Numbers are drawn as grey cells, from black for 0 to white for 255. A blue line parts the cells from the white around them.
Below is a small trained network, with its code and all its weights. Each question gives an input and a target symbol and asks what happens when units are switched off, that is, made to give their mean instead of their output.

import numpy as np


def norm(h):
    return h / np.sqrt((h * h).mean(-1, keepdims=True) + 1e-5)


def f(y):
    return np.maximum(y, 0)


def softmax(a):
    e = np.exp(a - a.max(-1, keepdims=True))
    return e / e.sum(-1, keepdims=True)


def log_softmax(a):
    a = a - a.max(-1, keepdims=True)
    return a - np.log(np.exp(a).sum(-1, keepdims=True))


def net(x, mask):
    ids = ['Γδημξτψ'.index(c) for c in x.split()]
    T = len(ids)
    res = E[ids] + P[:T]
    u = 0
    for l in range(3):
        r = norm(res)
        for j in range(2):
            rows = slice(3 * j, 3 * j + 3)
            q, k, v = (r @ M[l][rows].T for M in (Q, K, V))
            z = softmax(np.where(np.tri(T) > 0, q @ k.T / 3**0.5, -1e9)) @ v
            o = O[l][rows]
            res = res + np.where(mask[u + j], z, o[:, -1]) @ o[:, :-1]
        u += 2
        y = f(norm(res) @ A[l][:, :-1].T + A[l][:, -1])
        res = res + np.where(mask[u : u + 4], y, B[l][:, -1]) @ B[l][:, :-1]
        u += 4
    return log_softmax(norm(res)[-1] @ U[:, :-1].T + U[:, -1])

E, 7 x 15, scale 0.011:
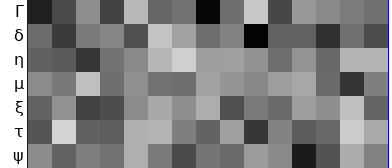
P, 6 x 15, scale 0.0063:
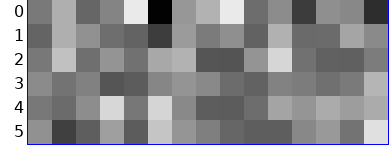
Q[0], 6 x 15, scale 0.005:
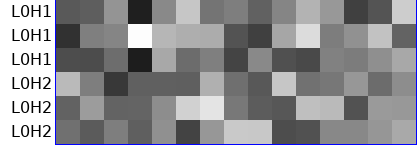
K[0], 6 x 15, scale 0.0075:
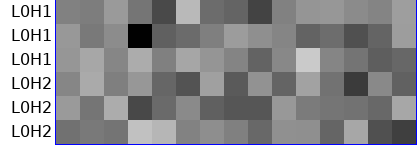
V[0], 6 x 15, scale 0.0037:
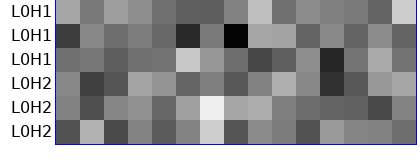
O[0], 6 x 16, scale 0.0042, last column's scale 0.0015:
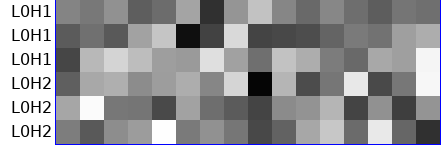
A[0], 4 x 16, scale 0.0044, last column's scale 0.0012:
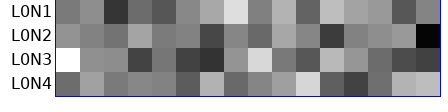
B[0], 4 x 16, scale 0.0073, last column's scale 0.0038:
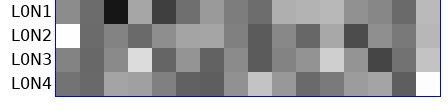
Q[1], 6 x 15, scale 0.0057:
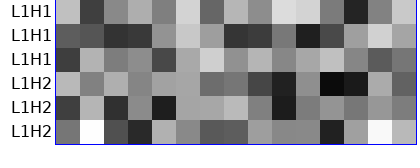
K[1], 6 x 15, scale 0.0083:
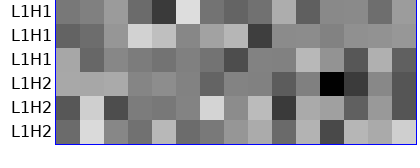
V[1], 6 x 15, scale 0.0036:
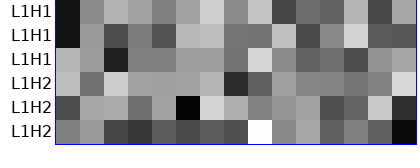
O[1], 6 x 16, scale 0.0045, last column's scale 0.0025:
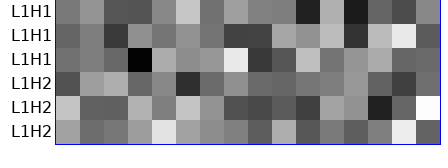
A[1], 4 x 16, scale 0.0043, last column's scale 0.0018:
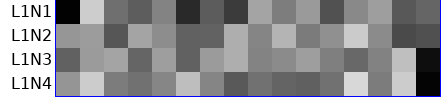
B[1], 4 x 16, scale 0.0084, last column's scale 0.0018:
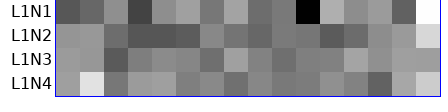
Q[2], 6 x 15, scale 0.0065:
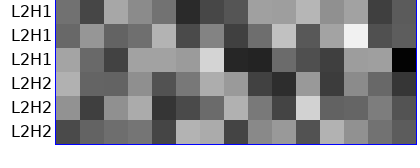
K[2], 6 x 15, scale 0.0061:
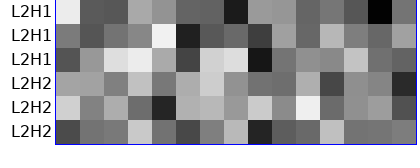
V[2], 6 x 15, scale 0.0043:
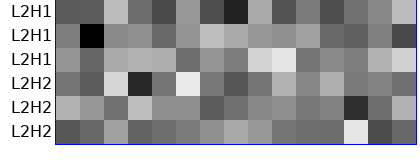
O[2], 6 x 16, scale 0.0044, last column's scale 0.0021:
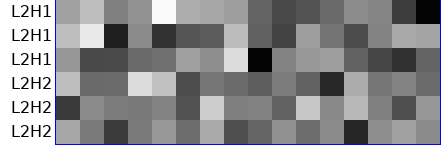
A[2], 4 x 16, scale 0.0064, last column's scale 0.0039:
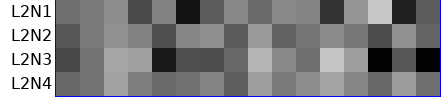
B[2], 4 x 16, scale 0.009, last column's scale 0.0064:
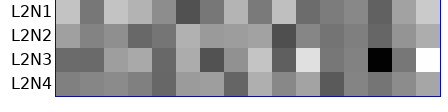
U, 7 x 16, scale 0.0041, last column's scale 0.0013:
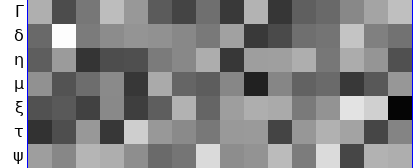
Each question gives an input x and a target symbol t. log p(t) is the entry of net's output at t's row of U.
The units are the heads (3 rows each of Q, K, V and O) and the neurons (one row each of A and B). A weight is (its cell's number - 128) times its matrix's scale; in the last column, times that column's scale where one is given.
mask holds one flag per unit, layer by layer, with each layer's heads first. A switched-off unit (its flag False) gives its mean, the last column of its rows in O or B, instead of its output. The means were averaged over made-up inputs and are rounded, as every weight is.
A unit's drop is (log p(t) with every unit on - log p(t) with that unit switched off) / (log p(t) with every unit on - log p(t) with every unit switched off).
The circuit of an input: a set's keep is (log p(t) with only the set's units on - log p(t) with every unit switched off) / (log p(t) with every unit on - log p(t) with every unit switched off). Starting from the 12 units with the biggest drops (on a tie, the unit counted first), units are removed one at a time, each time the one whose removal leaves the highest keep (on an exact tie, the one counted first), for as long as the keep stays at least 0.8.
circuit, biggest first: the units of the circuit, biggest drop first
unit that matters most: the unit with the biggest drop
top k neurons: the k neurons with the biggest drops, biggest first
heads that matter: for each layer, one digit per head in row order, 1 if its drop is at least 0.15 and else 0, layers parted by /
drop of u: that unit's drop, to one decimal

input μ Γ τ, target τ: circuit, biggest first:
[L2H1 L1N1]
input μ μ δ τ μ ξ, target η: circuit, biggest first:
[L0N1 L2N3]
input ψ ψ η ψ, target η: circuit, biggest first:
[L1H1 L2N3]
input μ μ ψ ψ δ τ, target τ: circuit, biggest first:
[L1H2 L1N1]
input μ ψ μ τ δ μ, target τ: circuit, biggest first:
[L0H1 L2H1 L2N3 L1H1]
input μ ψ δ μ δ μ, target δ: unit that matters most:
L2H1
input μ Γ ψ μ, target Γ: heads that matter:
10 / 11 / 01
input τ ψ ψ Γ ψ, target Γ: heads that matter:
00 / 10 / 00
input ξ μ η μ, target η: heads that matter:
10 / 10 / 10
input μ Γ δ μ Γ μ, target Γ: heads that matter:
10 / 10 / 01
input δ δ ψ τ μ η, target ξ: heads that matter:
00 / 01 / 00
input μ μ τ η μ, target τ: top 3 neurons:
[L0N3 L2N3 L2N1]
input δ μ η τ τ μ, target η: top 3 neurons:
[L2N3 L1N4 L2N1]
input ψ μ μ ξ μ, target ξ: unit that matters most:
L0H1
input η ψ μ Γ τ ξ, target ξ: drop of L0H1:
0.1
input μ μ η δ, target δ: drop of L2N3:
0.2
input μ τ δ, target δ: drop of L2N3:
0.3
